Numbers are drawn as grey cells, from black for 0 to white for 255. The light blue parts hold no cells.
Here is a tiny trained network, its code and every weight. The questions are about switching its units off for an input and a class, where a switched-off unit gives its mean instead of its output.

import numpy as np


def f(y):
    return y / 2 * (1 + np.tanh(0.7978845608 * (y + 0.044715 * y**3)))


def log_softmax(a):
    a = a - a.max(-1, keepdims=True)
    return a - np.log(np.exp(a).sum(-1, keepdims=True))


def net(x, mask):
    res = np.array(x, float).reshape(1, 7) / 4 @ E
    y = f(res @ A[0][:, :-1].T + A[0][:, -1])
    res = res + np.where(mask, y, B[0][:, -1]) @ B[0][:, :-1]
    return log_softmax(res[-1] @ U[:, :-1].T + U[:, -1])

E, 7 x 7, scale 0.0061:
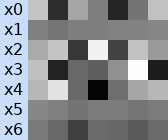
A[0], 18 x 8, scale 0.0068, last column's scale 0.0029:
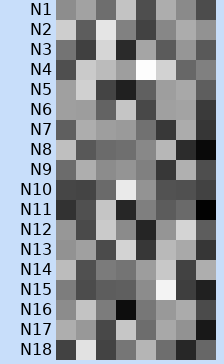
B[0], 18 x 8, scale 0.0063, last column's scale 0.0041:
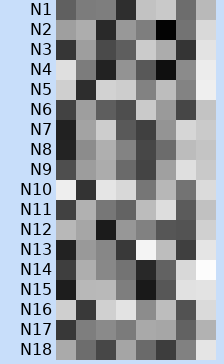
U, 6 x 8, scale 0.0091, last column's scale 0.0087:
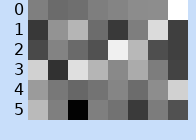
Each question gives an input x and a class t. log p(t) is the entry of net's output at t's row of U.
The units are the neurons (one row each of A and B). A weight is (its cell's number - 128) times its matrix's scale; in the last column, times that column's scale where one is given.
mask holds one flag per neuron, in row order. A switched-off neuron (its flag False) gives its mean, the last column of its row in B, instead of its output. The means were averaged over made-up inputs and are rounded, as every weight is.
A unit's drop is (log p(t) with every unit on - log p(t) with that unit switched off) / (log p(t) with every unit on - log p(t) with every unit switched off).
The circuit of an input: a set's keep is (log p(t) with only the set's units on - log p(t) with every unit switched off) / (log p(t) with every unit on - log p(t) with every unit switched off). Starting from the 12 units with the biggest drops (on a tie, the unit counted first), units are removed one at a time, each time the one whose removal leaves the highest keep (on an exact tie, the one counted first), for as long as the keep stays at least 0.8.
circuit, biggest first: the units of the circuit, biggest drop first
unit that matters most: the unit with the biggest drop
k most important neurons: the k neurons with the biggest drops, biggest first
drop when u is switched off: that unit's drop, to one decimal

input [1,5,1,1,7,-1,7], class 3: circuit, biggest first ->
[N5 N16]
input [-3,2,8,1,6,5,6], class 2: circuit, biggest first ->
[N13 N6]
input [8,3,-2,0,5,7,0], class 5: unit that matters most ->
N2
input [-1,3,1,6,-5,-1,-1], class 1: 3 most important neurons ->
[N15 N14 N8]
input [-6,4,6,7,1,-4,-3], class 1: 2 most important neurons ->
[N15 N14]
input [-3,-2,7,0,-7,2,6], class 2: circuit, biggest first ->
[N13 N1]
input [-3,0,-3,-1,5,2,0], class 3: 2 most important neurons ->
[N16 N5]
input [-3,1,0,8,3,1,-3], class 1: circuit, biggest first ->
[N15 N14]
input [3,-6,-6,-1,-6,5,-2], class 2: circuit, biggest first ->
[N3 N11]
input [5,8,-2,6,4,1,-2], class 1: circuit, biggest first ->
[N14 N15]
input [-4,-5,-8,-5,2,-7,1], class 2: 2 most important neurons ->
[N3 N11]
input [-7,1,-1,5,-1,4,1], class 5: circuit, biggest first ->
[N4 N18]
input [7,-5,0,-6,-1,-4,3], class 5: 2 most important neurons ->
[N12 N2]
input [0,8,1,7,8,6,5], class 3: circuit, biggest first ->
[N5]
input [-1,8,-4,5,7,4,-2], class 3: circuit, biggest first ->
[N16 N5]
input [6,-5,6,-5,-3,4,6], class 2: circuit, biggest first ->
[N13 N6 N1]
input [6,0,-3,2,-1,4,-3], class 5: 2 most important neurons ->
[N2 N12]
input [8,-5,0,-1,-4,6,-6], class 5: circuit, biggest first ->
[N2 N12]
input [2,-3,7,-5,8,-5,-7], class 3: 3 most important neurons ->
[N5 N16 N3]
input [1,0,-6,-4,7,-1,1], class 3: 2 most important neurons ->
[N16 N5]
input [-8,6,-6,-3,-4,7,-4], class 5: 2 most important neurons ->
[N4 N18]
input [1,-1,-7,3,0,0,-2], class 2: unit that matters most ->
N3
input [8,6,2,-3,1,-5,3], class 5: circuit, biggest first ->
[N12 N2]
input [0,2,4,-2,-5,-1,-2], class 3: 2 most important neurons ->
[N10 N3]
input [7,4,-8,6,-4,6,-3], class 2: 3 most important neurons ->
[N3 N11 N4]
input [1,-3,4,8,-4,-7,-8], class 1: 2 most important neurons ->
[N15 N14]
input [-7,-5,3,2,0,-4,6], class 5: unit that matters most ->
N18
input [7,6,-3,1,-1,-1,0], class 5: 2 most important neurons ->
[N2 N12]
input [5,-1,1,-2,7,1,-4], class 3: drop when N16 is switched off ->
0.4
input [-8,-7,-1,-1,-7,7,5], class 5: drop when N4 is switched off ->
0.3
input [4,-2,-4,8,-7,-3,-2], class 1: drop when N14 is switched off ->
0.3
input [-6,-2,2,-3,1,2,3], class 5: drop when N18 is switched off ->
0.4
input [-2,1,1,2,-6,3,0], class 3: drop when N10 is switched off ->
0.7
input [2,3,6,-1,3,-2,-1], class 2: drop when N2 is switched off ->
0.0
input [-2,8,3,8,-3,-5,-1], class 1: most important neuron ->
[N15]
